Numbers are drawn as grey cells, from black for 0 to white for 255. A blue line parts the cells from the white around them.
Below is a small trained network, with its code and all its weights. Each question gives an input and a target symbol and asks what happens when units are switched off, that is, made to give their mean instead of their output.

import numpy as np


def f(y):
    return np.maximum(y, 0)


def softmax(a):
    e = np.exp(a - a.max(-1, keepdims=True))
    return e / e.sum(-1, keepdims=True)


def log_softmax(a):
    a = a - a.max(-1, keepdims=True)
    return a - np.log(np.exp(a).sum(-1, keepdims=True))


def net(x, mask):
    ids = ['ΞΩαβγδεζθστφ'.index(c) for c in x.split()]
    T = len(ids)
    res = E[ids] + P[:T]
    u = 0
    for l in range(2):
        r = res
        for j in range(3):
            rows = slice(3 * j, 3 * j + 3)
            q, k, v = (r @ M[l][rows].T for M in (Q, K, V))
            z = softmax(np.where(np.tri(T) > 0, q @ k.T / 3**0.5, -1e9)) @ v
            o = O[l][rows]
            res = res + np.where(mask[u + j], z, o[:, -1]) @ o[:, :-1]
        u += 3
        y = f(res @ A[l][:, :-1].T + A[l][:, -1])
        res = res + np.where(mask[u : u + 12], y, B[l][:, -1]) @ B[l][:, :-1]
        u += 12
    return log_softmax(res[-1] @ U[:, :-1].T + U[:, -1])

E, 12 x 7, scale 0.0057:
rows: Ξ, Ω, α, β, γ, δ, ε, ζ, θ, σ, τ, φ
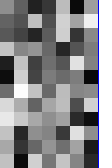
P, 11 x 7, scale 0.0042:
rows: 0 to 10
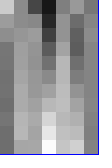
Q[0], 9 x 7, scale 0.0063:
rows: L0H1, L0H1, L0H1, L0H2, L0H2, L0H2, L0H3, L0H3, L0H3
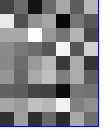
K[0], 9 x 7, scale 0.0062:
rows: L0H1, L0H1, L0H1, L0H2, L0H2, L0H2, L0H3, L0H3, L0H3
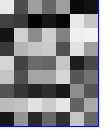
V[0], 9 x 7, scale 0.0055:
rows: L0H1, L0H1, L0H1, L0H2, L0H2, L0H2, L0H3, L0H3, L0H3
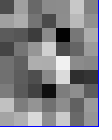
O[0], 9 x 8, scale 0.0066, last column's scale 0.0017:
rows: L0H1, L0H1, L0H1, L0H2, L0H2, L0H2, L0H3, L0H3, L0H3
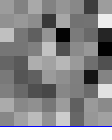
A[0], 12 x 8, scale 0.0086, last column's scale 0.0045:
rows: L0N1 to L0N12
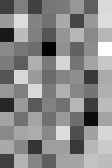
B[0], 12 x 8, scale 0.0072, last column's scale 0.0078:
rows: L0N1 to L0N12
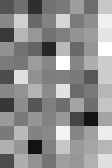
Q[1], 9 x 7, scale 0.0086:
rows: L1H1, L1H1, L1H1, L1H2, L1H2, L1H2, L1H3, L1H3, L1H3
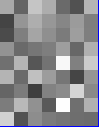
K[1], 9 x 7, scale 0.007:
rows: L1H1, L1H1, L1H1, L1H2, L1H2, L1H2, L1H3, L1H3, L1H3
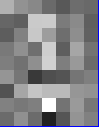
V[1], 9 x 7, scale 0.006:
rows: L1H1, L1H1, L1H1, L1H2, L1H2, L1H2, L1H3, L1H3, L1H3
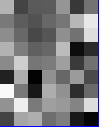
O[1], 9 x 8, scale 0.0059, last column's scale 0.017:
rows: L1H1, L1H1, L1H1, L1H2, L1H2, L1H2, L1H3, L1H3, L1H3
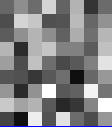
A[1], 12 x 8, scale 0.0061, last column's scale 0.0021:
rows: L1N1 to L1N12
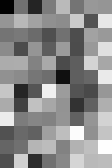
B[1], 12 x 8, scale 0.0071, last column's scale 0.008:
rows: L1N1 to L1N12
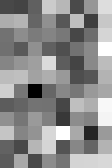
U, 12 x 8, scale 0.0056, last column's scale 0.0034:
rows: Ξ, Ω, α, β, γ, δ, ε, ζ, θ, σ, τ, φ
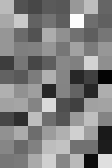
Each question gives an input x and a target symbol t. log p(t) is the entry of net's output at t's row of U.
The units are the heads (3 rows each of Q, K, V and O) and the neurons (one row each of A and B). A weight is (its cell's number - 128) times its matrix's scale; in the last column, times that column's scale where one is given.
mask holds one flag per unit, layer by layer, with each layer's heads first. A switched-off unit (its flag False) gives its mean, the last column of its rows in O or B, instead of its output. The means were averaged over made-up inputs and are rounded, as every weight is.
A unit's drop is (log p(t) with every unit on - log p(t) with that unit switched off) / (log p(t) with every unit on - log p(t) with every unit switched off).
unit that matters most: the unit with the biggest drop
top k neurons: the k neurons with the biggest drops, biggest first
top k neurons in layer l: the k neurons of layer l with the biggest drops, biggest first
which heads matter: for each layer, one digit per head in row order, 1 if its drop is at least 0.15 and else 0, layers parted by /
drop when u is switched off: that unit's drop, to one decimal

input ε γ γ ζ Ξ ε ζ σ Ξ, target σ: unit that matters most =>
L1H2
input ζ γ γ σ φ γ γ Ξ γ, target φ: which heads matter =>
000 / 011
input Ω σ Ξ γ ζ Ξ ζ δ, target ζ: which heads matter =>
000 / 001
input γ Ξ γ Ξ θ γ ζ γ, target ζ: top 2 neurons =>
L0N11, L1N5
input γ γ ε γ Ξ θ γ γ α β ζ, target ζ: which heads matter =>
000 / 001
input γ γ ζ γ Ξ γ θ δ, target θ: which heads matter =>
000 / 111
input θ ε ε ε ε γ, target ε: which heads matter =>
000 / 001
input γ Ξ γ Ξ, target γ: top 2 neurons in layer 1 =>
L1N12, L1N1
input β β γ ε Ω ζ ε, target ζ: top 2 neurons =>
L1N5, L0N11
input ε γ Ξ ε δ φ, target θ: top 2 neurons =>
L1N8, L1N4
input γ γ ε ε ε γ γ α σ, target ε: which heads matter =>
000 / 011
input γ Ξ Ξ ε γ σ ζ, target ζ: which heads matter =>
001 / 001
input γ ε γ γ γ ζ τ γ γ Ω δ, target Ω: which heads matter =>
000 / 011
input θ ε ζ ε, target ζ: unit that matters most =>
L1H3
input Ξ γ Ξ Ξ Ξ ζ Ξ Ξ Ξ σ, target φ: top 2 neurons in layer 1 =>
L1N11, L1N12
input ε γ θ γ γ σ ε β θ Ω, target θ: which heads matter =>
000 / 001
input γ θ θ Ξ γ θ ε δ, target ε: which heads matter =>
101 / 001
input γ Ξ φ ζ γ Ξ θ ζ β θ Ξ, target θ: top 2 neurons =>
L1N8, L0N9
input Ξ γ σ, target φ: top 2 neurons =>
L0N4, L0N11
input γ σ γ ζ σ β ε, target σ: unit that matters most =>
L1H2
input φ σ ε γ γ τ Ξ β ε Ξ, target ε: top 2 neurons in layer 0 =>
L0N4, L0N11
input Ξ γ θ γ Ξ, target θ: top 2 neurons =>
L0N9, L0N1
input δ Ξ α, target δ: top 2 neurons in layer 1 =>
L1N1, L1N12
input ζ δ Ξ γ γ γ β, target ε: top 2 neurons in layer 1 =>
L1N1, L1N12
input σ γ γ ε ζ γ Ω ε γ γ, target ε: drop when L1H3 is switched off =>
1.2
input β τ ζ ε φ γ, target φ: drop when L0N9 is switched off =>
0.3
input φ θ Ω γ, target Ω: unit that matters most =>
L0N5
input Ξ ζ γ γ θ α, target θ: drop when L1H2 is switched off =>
0.2
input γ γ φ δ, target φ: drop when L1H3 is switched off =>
0.4
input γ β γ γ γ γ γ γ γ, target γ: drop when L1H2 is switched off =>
1.0
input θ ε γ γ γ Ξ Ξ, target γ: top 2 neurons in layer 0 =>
L0N4, L0N11
